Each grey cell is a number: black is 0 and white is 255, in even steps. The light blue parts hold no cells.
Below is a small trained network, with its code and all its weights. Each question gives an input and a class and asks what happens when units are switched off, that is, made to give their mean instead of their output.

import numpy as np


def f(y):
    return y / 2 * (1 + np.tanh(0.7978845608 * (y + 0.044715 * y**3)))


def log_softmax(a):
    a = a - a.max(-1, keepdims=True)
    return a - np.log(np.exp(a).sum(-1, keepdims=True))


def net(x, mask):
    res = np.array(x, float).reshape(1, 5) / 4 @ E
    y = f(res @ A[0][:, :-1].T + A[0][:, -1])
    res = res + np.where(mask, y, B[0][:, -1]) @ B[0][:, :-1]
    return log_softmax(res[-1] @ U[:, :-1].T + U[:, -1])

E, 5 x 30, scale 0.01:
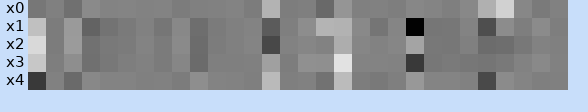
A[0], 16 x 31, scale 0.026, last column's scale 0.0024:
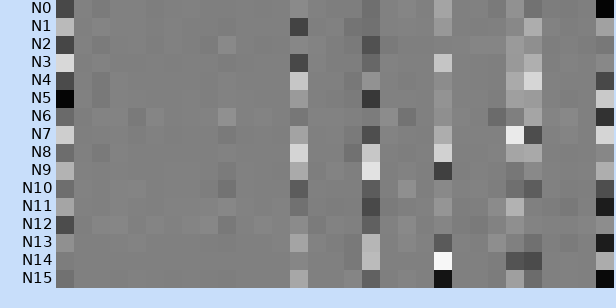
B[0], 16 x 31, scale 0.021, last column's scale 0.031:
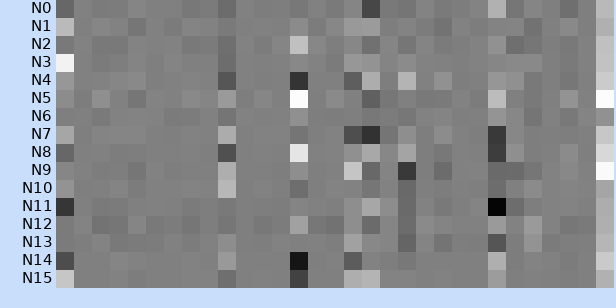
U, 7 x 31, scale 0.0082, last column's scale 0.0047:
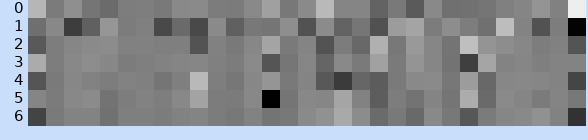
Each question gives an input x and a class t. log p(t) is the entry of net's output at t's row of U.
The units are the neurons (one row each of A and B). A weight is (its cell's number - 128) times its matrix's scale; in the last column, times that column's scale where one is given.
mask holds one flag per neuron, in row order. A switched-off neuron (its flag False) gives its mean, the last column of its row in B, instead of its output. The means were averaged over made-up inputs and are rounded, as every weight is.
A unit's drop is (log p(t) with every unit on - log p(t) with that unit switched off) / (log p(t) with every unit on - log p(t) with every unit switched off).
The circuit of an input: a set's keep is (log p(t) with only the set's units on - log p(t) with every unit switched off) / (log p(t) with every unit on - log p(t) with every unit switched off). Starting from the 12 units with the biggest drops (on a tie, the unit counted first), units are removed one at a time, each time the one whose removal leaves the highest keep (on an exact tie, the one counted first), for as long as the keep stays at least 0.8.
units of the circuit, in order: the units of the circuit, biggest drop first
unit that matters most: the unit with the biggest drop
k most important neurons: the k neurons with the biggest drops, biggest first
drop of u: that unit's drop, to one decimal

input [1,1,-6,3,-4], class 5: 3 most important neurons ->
N8, N5, N15
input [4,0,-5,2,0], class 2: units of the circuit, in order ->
N4, N9
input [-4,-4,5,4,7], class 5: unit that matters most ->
N14
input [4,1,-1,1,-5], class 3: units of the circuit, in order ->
N5, N9
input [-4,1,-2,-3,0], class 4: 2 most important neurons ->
N3, N8
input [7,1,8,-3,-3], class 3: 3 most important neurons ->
N5, N9, N7
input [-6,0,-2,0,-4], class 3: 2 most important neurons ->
N5, N9
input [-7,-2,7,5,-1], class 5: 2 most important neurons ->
N14, N5
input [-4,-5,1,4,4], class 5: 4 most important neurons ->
N14, N5, N11, N2
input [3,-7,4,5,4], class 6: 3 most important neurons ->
N8, N5, N3
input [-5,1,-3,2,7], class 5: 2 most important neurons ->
N5, N8
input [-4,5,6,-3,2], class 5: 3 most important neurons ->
N5, N8, N2
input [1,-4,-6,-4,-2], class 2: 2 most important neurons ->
N9, N4
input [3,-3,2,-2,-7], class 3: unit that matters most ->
N7
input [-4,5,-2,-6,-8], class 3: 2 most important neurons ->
N5, N9
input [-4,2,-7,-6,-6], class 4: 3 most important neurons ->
N3, N8, N9
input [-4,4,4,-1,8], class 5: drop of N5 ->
0.1
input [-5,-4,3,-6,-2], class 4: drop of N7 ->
0.0
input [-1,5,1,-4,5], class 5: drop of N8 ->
0.5
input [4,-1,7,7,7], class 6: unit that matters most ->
N14
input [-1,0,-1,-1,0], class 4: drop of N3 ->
0.3
